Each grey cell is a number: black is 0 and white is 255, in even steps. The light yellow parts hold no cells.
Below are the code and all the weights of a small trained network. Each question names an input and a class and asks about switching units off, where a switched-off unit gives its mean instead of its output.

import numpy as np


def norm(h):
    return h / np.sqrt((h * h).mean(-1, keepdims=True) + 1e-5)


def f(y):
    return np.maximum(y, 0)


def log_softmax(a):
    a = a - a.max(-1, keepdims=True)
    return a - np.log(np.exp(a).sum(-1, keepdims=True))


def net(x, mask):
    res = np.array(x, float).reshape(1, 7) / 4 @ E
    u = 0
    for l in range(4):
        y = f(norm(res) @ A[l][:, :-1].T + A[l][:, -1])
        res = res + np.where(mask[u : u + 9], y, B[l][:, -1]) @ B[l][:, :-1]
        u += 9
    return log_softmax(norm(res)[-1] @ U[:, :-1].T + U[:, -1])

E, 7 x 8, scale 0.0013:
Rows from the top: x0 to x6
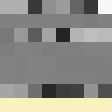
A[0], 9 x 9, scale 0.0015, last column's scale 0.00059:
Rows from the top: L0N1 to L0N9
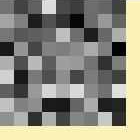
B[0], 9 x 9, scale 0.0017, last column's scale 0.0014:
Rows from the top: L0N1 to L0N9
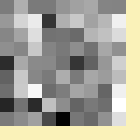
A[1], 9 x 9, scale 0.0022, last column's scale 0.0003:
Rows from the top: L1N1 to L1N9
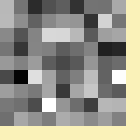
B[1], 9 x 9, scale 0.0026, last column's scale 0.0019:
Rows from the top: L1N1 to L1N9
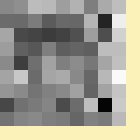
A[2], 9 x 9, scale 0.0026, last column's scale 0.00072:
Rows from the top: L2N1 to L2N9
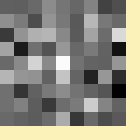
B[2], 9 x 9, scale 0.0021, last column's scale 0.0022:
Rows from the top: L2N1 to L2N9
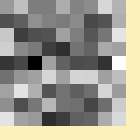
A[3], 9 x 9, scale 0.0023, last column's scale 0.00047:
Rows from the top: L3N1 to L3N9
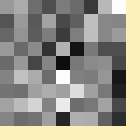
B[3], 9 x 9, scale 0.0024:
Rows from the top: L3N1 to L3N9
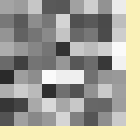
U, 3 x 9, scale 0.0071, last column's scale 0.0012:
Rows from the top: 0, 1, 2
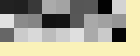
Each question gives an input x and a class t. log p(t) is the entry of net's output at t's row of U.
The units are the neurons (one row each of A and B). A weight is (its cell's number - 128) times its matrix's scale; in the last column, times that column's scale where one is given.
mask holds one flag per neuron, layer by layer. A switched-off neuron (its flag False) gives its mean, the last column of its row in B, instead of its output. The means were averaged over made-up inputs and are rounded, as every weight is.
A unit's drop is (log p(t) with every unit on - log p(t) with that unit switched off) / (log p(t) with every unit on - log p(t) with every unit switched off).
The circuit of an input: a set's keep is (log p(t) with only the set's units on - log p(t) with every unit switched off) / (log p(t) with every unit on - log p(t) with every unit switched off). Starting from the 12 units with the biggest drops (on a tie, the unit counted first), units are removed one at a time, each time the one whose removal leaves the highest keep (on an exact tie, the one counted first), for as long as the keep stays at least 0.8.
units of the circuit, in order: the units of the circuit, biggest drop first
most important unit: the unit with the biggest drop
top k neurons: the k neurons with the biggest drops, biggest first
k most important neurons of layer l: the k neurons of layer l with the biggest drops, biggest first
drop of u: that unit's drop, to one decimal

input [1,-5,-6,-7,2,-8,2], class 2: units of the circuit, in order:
L2N6; L3N6
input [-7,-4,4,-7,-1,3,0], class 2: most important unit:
L2N5
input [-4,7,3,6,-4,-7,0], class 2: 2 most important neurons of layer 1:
L1N6; L1N3
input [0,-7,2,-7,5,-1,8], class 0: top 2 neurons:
L0N8; L2N9
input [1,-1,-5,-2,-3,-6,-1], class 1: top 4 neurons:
L2N5; L1N6; L2N9; L3N4
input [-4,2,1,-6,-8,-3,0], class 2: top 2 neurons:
L2N5; L1N3
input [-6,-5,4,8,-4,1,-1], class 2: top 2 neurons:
L2N5; L1N6
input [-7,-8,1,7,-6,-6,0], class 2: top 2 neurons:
L2N5; L1N4
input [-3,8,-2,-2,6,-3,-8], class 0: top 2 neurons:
L2N5; L1N3
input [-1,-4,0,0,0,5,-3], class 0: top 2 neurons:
L0N7; L2N5
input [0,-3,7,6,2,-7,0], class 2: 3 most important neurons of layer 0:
L0N8; L0N4; L0N5
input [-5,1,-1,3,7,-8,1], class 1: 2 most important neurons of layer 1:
L1N4; L1N1
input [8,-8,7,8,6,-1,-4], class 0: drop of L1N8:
0.1
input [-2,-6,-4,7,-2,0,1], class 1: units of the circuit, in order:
L3N4
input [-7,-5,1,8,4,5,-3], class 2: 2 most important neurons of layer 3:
L3N7; L3N5
